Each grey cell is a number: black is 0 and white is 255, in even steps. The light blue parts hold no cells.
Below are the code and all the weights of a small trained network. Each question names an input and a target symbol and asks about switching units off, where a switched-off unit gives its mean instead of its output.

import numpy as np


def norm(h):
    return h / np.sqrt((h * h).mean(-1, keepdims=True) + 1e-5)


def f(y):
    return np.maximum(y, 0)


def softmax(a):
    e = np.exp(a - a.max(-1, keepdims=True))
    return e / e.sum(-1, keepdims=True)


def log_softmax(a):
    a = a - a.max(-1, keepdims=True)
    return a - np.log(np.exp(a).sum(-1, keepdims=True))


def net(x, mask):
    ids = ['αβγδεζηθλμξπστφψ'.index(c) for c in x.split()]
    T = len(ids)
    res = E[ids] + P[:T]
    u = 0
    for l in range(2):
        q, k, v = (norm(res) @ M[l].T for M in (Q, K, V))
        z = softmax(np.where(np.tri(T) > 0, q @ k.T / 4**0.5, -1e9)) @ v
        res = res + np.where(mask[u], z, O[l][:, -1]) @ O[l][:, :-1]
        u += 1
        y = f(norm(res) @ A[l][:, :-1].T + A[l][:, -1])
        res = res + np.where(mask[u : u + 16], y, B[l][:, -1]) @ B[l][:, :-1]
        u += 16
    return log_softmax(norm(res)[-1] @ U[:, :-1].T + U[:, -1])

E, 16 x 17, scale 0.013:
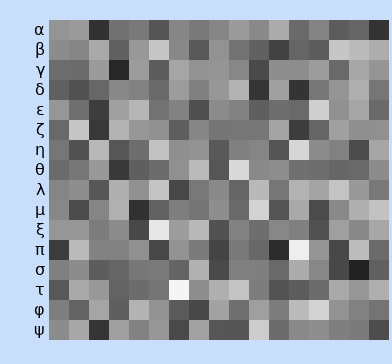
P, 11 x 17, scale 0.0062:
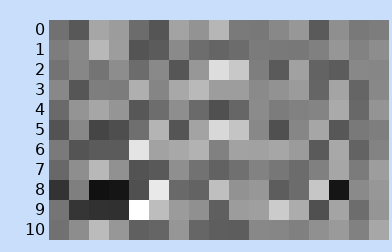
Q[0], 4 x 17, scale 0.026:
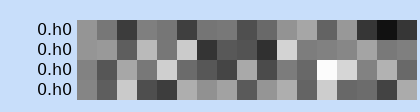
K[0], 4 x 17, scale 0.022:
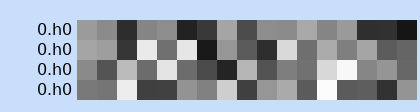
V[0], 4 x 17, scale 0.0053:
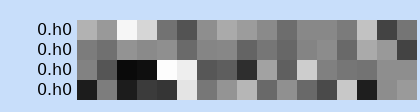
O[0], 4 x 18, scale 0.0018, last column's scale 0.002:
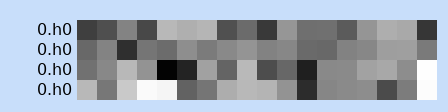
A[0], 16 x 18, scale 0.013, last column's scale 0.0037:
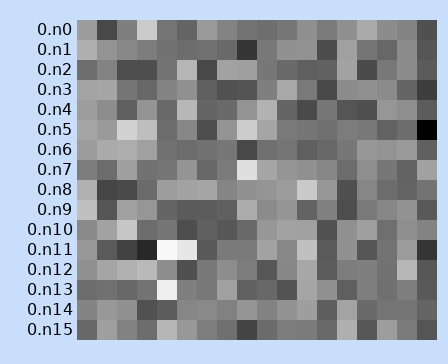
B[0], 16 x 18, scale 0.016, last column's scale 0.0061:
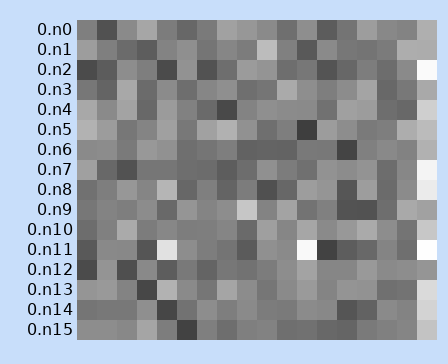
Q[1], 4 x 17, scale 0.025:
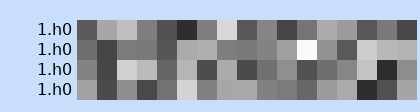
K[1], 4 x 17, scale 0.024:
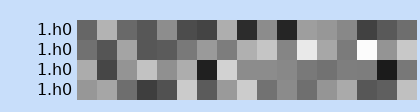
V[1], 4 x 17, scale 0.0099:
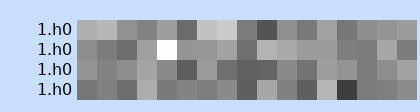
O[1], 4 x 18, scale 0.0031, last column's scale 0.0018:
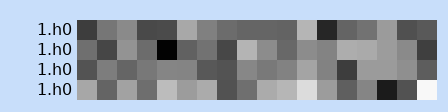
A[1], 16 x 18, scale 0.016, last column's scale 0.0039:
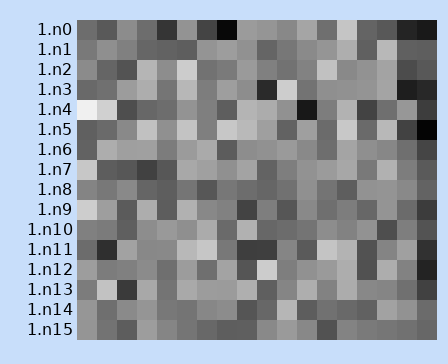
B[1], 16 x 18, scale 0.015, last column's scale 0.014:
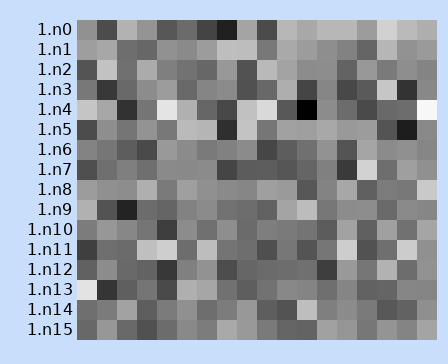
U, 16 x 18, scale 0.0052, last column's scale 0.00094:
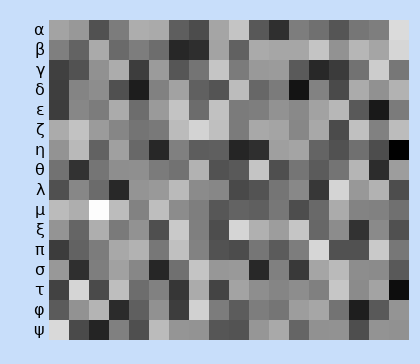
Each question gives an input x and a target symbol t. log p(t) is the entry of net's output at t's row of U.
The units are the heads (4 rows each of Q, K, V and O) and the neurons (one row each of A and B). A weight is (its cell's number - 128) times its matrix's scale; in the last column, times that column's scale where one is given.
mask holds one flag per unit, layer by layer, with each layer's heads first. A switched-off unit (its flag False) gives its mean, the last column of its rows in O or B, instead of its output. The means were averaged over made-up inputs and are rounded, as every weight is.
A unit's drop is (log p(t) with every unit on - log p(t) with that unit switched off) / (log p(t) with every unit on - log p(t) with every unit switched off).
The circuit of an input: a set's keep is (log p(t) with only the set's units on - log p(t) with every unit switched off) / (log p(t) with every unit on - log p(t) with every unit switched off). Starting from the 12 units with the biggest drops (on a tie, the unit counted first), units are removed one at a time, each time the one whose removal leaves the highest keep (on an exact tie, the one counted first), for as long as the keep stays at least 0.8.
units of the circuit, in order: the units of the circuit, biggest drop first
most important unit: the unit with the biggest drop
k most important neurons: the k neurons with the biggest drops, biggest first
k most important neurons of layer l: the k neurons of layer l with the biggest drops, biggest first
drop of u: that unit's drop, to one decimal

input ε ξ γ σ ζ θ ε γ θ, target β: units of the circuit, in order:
1.n0; 0.n4
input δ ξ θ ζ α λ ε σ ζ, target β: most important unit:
1.n0
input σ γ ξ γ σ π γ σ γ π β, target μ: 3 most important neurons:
1.n4; 0.n6; 1.n8
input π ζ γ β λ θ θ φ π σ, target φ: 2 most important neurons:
1.n4; 0.n11
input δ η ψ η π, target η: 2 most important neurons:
1.n4; 0.n15
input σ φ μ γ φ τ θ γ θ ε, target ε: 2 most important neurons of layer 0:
0.n0; 0.n7
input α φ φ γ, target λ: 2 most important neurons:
1.n7; 1.n4
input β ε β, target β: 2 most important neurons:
0.n11; 1.n0
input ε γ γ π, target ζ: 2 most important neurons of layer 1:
1.n4; 1.n1
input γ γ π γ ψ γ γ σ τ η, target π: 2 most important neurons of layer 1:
1.n11; 1.n4
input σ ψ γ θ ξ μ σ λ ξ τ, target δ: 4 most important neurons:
1.n10; 1.n4; 1.n0; 0.n11
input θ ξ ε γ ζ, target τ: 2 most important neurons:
0.n12; 1.n4
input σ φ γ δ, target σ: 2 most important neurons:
1.n4; 0.n8
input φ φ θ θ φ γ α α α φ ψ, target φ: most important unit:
0.n3
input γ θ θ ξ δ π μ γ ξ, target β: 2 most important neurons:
1.n0; 0.n4
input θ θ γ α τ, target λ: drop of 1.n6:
0.5
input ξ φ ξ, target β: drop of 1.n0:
0.2
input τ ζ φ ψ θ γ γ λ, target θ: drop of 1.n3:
0.5
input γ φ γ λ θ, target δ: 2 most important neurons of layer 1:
1.n12; 1.n4
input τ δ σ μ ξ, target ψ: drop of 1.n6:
0.0
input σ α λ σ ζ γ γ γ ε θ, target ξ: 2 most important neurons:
1.n4; 1.n0
